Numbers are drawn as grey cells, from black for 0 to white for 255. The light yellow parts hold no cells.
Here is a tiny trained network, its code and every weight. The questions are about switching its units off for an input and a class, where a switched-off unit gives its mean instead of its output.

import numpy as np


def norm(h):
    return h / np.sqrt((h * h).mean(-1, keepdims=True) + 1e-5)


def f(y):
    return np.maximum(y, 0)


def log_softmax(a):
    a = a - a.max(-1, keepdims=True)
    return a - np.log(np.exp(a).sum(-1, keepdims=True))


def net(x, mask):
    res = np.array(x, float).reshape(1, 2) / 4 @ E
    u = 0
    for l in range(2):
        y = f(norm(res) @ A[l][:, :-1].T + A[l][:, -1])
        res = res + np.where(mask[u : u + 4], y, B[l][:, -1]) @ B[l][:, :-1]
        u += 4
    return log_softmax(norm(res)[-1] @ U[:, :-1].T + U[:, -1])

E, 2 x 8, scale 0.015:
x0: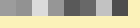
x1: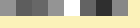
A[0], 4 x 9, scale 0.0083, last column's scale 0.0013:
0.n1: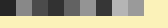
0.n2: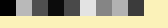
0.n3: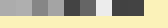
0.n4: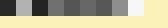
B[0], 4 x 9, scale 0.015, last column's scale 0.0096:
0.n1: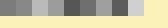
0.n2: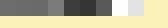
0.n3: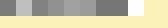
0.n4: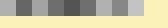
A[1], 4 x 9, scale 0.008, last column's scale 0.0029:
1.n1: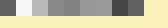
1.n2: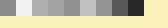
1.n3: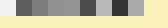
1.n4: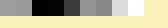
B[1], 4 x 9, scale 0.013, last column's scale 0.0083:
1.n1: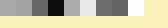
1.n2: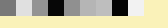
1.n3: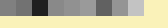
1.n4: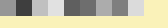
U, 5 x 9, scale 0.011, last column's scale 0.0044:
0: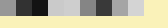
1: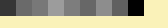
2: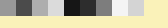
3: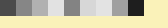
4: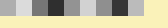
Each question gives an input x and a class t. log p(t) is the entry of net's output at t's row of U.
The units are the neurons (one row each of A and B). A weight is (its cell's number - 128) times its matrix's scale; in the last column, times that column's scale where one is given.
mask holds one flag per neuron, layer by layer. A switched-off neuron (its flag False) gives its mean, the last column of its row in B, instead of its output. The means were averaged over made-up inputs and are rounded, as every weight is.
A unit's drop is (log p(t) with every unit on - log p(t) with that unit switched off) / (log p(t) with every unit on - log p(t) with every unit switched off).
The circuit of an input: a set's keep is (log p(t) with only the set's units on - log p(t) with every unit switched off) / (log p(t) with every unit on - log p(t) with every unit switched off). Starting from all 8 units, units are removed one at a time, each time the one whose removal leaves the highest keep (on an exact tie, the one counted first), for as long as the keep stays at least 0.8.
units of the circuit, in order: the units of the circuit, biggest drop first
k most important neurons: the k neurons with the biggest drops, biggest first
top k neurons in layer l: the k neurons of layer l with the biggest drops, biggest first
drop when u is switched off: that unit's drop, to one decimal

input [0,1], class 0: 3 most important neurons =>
[0.n3; 1.n2; 0.n2]
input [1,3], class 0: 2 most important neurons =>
[0.n3; 0.n2]
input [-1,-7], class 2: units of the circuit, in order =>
[0.n2]
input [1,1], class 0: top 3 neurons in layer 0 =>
[0.n3; 0.n2; 0.n1]
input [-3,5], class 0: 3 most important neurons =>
[0.n2; 1.n2; 1.n1]
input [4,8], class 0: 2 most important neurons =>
[1.n2; 0.n3]
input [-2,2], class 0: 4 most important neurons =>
[0.n3; 0.n2; 1.n3; 1.n2]
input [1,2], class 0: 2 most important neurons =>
[0.n3; 0.n2]
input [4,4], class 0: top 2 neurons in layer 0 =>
[0.n3; 0.n1]
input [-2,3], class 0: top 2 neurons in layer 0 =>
[0.n3; 0.n2]
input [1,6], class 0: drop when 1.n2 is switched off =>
0.2
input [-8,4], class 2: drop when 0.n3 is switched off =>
0.1
